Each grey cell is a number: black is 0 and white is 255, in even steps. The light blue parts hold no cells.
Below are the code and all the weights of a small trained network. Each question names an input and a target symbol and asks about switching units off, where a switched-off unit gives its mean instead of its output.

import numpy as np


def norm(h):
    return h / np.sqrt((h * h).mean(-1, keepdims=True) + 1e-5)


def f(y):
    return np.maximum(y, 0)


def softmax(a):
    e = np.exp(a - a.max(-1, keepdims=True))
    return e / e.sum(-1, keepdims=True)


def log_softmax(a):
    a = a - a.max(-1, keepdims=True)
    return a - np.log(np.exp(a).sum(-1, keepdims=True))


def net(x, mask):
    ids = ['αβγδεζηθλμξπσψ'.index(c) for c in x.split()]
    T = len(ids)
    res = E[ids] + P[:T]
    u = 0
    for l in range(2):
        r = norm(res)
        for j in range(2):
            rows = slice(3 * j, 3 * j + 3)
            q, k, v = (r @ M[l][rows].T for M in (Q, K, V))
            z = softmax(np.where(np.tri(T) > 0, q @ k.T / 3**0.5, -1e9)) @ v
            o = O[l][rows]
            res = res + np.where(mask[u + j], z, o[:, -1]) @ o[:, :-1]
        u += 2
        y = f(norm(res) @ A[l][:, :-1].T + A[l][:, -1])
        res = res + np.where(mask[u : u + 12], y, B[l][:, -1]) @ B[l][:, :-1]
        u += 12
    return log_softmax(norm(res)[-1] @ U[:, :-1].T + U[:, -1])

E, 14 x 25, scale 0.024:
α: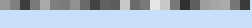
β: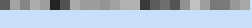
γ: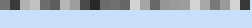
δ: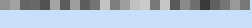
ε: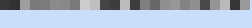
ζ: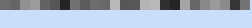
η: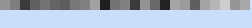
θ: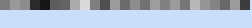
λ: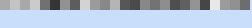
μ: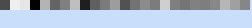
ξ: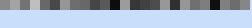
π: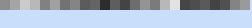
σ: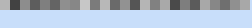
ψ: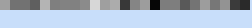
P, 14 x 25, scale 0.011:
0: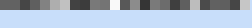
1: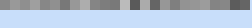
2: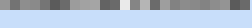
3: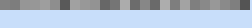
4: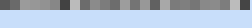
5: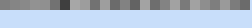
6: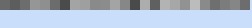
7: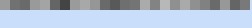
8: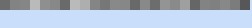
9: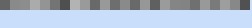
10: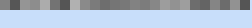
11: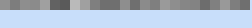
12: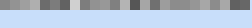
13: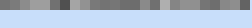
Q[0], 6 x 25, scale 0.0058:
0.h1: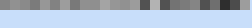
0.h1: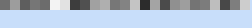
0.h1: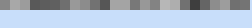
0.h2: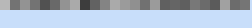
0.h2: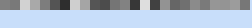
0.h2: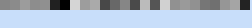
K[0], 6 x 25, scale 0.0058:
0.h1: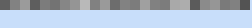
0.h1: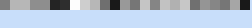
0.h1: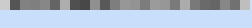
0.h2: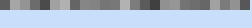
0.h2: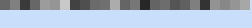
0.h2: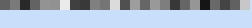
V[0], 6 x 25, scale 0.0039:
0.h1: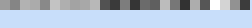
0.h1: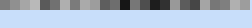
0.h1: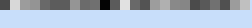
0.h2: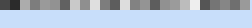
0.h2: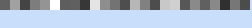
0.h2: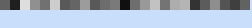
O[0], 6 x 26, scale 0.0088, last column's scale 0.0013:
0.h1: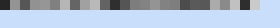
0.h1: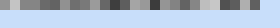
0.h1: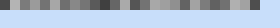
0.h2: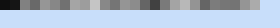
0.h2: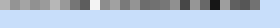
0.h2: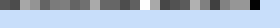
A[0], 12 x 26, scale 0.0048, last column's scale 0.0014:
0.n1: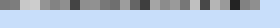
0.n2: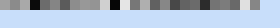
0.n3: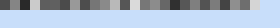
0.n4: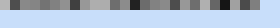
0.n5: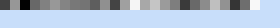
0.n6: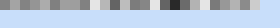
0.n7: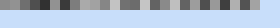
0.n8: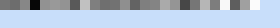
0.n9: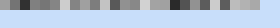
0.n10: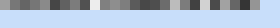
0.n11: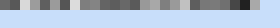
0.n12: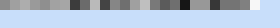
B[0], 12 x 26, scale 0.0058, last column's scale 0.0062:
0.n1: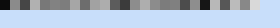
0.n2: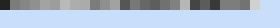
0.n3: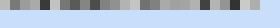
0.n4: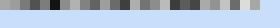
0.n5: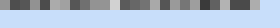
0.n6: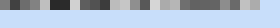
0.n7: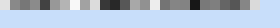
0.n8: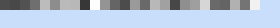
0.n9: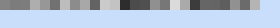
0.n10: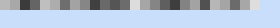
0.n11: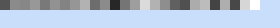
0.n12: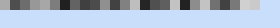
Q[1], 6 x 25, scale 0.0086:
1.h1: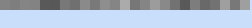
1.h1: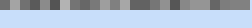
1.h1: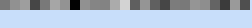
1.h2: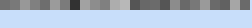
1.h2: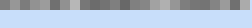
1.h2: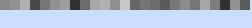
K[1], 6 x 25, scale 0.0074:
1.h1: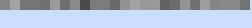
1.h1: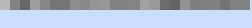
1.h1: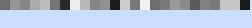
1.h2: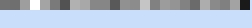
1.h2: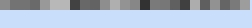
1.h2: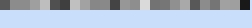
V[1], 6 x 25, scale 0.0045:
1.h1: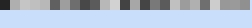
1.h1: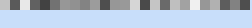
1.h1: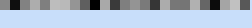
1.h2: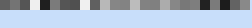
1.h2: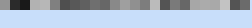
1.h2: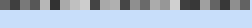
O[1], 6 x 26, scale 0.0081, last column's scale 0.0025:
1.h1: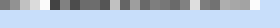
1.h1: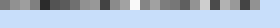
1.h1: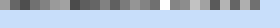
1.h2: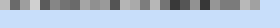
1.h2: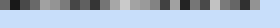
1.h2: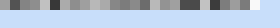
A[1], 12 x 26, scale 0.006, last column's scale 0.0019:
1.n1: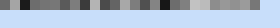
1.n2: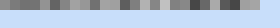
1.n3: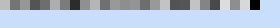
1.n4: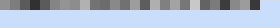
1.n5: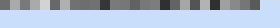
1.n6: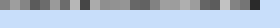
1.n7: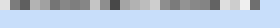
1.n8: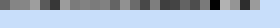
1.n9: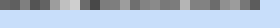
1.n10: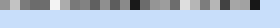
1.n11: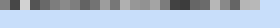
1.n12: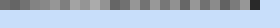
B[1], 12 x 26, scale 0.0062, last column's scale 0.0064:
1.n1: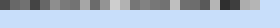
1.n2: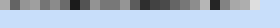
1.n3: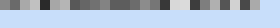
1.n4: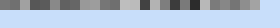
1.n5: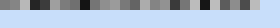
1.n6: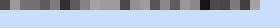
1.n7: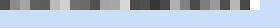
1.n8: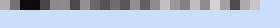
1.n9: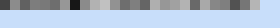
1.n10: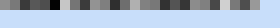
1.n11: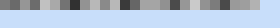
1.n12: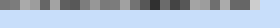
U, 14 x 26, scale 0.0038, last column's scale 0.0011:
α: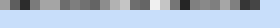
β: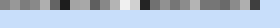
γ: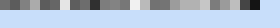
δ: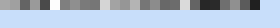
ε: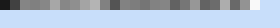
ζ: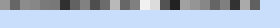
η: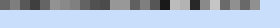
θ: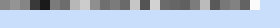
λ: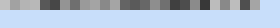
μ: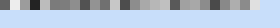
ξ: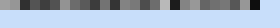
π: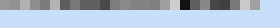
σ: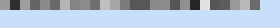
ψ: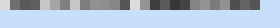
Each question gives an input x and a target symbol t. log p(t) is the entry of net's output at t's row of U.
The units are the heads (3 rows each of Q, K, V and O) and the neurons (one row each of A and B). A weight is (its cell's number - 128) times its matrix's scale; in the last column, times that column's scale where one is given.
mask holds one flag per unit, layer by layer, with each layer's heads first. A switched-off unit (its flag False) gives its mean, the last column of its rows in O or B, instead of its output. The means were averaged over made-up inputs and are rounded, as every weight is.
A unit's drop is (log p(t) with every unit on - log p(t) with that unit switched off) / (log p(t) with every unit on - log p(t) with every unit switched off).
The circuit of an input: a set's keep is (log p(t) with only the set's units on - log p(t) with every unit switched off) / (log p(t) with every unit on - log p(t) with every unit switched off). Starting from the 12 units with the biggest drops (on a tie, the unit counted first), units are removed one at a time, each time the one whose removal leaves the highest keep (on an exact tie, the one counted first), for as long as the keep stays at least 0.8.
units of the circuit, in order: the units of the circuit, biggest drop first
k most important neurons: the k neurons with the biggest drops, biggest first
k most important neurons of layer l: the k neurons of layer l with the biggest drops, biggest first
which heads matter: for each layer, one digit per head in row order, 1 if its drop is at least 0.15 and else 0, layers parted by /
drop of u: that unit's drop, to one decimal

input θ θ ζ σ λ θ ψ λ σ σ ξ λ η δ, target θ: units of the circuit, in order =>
1.h1
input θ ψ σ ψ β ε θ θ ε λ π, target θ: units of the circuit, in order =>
1.h1; 0.n7
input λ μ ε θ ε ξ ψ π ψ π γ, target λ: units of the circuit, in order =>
1.h1; 1.h2; 0.h1
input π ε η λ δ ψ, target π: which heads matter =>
11 / 00
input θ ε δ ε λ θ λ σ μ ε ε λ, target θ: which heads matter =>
00 / 10
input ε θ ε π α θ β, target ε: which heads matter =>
11 / 00
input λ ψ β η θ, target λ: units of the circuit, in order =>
1.h1; 1.h2
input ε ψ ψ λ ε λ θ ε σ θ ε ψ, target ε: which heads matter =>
11 / 00
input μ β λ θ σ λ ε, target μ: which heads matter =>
00 / 01
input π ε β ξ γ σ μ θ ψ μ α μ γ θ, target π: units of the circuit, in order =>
0.h2; 0.n12; 0.h1
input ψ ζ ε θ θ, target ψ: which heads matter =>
11 / 00
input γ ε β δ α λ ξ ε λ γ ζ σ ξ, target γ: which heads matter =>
00 / 10
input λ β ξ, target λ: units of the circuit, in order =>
1.h1; 1.n5
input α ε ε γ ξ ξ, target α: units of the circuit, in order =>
1.h2; 0.h1
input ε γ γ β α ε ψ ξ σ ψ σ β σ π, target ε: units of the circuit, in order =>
0.h2
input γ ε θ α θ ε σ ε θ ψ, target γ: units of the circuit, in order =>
1.h1; 1.n3
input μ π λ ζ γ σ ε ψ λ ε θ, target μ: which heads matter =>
00 / 11
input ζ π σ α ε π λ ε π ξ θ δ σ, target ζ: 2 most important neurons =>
1.n11; 0.n3
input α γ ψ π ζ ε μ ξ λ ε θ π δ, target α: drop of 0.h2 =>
0.1
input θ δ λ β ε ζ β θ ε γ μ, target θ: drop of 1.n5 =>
0.0
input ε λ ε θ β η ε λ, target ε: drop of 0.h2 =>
0.8
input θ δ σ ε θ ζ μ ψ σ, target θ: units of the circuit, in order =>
1.h1
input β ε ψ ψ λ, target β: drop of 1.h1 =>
0.1
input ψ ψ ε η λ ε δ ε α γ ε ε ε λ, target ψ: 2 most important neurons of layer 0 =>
0.n10; 0.n12
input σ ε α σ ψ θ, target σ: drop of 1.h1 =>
0.2
